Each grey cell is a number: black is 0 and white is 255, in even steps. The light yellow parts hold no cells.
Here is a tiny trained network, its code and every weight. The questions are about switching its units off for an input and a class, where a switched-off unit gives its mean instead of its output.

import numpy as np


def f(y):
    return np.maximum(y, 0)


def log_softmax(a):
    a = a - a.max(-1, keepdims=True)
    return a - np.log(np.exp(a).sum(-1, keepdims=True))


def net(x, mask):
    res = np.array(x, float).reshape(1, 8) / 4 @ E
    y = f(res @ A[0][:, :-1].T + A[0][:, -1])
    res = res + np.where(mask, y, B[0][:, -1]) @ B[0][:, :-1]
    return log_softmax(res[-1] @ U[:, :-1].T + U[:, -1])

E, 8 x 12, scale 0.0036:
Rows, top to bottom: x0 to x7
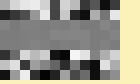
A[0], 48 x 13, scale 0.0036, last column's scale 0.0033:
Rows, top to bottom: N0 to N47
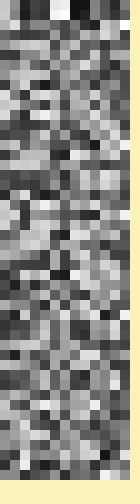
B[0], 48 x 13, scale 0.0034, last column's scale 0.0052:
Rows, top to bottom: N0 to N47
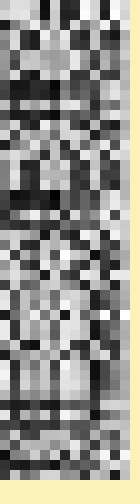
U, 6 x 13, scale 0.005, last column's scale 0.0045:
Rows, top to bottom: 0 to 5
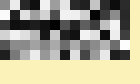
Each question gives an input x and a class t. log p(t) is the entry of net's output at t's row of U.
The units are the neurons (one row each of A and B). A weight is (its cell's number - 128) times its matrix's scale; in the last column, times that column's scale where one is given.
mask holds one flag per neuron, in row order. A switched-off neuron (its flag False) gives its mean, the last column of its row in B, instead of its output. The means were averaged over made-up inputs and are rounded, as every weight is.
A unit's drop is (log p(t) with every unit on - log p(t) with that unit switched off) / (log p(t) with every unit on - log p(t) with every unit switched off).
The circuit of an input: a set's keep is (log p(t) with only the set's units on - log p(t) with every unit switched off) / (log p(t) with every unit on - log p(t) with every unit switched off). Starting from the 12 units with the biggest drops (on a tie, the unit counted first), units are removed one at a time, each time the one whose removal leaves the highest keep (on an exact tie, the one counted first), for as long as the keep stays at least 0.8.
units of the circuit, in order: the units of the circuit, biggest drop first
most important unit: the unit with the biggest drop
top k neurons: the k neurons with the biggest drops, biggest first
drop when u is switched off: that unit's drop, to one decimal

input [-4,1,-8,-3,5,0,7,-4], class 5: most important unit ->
N21
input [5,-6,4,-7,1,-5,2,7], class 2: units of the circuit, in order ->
(N46 N19)
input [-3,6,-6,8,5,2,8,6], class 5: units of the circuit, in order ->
(N2 N21)
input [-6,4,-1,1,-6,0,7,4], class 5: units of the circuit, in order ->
(N21 N2)
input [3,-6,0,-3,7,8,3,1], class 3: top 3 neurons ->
(N27 N23 N15)
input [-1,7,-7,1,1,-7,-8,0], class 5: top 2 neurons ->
(N31 N45)
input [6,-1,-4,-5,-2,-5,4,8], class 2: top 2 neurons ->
(N46 N19)
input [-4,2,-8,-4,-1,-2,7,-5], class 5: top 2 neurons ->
(N21 N2)
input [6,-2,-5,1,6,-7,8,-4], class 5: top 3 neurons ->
(N21 N2 N14)
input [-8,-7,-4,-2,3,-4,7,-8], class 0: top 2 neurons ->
(N26 N3)
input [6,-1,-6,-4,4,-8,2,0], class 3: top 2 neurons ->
(N0 N1)
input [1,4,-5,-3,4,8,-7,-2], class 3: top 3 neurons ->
(N27 N23 N15)
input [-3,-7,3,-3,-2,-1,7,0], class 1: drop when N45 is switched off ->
0.2
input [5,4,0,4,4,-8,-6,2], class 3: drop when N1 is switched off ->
0.4
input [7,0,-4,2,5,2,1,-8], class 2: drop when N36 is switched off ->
0.0
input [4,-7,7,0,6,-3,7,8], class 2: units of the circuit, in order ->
(N19)
